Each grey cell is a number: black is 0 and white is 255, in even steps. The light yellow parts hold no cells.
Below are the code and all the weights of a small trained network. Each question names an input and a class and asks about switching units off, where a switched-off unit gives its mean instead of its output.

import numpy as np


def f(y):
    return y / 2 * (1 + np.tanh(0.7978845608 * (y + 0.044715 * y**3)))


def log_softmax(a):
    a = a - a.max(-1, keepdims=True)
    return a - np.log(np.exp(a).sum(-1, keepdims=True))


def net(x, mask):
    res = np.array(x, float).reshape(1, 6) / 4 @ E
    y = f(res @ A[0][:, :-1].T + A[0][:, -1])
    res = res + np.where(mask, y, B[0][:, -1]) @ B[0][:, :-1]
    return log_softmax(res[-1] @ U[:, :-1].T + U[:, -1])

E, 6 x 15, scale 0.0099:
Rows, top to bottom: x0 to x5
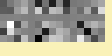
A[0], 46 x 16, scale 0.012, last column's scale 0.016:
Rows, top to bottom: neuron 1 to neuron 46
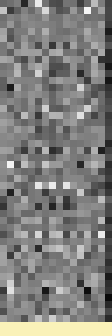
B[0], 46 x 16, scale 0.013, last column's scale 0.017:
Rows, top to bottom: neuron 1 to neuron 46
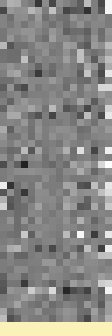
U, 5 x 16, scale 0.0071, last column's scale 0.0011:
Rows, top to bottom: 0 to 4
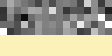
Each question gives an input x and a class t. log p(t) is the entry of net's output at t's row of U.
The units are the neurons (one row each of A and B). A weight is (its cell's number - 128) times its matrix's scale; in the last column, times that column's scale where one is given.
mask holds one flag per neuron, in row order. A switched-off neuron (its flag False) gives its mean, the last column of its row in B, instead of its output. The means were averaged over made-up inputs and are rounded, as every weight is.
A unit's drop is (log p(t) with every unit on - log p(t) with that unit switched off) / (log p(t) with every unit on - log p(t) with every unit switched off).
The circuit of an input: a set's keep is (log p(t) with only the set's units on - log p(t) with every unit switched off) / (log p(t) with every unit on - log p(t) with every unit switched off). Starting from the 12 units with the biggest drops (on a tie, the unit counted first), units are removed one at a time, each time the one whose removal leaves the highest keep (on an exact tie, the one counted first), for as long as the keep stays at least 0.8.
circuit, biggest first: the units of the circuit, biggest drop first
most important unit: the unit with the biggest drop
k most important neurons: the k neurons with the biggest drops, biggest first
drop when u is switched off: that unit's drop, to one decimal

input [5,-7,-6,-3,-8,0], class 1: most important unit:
neuron 2
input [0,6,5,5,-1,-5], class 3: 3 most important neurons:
(neuron 34; neuron 36; neuron 17)
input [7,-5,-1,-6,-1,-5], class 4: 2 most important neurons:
(neuron 30; neuron 24)
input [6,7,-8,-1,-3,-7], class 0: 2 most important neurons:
(neuron 11; neuron 1)
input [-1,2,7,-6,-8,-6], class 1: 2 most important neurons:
(neuron 2; neuron 16)
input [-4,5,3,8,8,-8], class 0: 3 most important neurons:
(neuron 1; neuron 11; neuron 2)
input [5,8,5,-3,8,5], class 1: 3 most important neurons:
(neuron 42; neuron 22; neuron 43)
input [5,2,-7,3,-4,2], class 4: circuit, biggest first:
(neuron 30; neuron 7)
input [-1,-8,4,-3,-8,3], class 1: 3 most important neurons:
(neuron 2; neuron 16; neuron 34)
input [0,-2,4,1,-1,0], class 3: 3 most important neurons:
(neuron 42; neuron 2; neuron 24)
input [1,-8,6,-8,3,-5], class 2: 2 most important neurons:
(neuron 13; neuron 28)
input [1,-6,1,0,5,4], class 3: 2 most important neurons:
(neuron 22; neuron 2)
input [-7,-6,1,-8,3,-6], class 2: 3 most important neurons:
(neuron 13; neuron 28; neuron 37)
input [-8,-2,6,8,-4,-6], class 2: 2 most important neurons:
(neuron 24; neuron 41)
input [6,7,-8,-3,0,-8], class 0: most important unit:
neuron 11
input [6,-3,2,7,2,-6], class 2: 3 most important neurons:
(neuron 24; neuron 41; neuron 36)
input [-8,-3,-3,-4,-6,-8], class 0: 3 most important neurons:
(neuron 1; neuron 11; neuron 30)
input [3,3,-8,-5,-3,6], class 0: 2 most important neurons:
(neuron 36; neuron 17)
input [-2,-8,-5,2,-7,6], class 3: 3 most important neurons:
(neuron 22; neuron 9; neuron 42)
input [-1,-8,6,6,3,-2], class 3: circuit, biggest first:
(neuron 22)
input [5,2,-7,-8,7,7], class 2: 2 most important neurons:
(neuron 28; neuron 13)
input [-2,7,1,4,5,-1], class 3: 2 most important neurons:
(neuron 34; neuron 2)
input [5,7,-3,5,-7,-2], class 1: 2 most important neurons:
(neuron 2; neuron 22)
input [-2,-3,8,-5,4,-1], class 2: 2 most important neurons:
(neuron 2; neuron 28)
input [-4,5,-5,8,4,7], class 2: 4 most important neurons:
(neuron 24; neuron 41; neuron 1; neuron 11)
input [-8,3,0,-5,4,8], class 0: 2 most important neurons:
(neuron 17; neuron 36)
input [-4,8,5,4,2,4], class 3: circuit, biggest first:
(neuron 34)
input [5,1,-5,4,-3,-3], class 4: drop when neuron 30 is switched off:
0.1
